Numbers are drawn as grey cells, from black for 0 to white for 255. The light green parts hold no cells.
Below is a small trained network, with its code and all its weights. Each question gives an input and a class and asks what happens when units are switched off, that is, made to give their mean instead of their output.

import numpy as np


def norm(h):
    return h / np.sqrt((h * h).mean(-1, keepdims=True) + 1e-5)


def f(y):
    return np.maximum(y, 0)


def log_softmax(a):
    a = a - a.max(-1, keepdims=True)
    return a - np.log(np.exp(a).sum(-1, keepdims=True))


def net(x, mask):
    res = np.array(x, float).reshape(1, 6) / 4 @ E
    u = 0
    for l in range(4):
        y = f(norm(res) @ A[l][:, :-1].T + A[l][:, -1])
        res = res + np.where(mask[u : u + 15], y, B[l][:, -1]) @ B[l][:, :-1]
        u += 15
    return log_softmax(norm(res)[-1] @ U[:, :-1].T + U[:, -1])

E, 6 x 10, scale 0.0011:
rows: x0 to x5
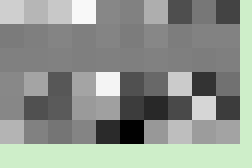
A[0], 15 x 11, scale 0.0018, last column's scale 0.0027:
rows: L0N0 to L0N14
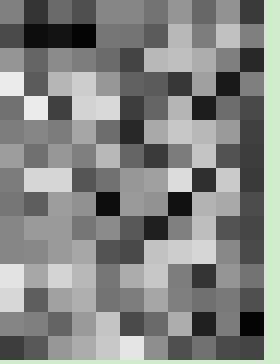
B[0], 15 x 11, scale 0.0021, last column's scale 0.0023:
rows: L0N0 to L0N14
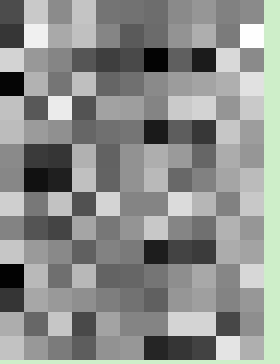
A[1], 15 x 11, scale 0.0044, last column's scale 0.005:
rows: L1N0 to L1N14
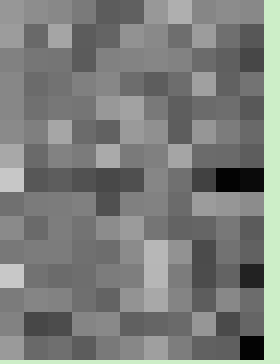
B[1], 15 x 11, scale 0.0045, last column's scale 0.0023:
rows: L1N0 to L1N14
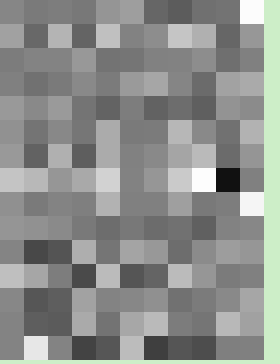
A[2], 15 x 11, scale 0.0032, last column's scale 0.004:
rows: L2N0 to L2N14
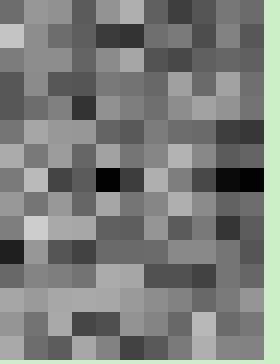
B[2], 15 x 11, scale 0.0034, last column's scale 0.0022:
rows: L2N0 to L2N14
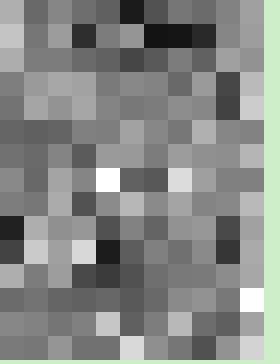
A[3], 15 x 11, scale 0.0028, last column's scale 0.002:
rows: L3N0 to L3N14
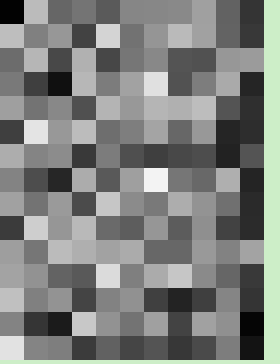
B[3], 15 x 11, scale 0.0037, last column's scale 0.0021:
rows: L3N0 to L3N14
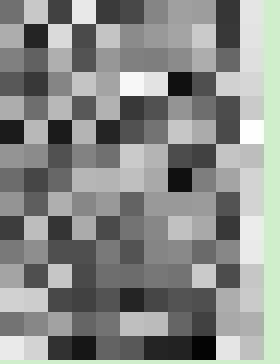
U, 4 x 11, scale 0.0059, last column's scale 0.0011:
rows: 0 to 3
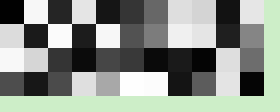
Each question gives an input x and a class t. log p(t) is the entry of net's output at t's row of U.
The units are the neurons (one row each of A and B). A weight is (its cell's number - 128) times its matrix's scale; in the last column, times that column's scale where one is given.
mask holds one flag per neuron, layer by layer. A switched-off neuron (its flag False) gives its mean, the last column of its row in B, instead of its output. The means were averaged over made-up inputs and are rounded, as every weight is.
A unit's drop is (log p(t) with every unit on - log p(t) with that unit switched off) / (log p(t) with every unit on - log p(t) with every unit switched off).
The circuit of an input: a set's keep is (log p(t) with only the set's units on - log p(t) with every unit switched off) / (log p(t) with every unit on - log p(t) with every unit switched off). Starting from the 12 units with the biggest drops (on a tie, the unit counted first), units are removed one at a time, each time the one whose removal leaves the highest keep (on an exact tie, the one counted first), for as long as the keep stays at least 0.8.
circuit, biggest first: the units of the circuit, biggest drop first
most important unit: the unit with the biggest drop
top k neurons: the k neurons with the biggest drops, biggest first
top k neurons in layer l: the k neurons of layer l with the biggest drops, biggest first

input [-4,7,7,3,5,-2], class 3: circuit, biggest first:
[L1N13; L0N3; L1N3]
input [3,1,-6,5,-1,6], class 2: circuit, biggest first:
[L0N5; L2N1; L0N10]
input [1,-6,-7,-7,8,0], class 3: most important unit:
L1N13
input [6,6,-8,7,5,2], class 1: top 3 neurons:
[L0N4; L0N1; L1N6]
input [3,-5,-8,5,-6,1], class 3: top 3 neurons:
[L0N7; L0N8; L0N11]
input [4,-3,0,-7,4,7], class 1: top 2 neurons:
[L0N8; L1N1]
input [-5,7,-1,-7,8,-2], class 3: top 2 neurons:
[L1N13; L0N4]
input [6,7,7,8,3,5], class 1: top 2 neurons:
[L0N4; L0N1]
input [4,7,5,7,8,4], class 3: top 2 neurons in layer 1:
[L1N13; L1N8]
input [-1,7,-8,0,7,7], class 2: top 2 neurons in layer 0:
[L0N5; L0N2]
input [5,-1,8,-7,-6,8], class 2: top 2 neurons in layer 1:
[L1N0; L1N6]
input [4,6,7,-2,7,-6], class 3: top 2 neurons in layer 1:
[L1N13; L1N0]
